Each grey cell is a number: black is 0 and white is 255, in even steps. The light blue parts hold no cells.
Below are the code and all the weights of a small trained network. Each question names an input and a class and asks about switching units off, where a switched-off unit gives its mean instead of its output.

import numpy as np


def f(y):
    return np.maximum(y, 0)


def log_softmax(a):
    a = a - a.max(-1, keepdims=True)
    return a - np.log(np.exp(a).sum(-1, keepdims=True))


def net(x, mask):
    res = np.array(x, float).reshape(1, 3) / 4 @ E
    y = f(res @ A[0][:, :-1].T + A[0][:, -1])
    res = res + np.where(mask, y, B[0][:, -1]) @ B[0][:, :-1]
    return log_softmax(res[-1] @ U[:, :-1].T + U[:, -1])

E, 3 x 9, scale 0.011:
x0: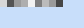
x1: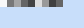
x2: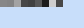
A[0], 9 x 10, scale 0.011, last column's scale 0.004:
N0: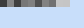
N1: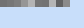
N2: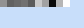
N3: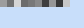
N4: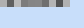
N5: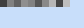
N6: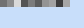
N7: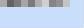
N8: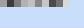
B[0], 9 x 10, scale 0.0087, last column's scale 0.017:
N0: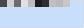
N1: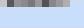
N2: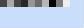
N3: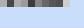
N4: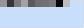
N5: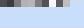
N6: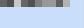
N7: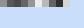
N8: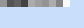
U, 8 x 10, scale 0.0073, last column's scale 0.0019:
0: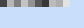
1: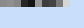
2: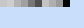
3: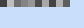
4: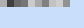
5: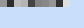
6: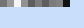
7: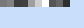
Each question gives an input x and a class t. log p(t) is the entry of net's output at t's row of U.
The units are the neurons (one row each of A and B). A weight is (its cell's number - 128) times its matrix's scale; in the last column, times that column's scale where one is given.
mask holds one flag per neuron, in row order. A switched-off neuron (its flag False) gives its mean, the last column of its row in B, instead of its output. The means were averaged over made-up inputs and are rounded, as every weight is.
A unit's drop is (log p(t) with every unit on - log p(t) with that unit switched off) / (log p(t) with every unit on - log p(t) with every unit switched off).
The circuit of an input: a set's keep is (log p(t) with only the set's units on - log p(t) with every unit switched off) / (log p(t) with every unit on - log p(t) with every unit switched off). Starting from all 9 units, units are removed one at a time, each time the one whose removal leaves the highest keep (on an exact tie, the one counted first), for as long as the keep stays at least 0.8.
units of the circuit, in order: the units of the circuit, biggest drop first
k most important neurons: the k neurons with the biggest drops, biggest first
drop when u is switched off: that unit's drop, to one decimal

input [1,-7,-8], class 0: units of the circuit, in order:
[N0]
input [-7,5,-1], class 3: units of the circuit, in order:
[N7 N8 N2 N3]
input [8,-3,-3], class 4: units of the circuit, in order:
[N2 N8]
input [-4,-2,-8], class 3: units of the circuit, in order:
[N0 N2]
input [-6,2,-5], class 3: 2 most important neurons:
[N0 N8]
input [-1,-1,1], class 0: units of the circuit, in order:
[N7 N8 N4]
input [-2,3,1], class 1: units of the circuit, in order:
[N7 N5]
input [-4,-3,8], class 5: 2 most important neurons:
[N3 N6]
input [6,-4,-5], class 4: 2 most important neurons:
[N2 N1]
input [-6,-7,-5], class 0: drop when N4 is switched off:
0.0
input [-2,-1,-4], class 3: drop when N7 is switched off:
0.1
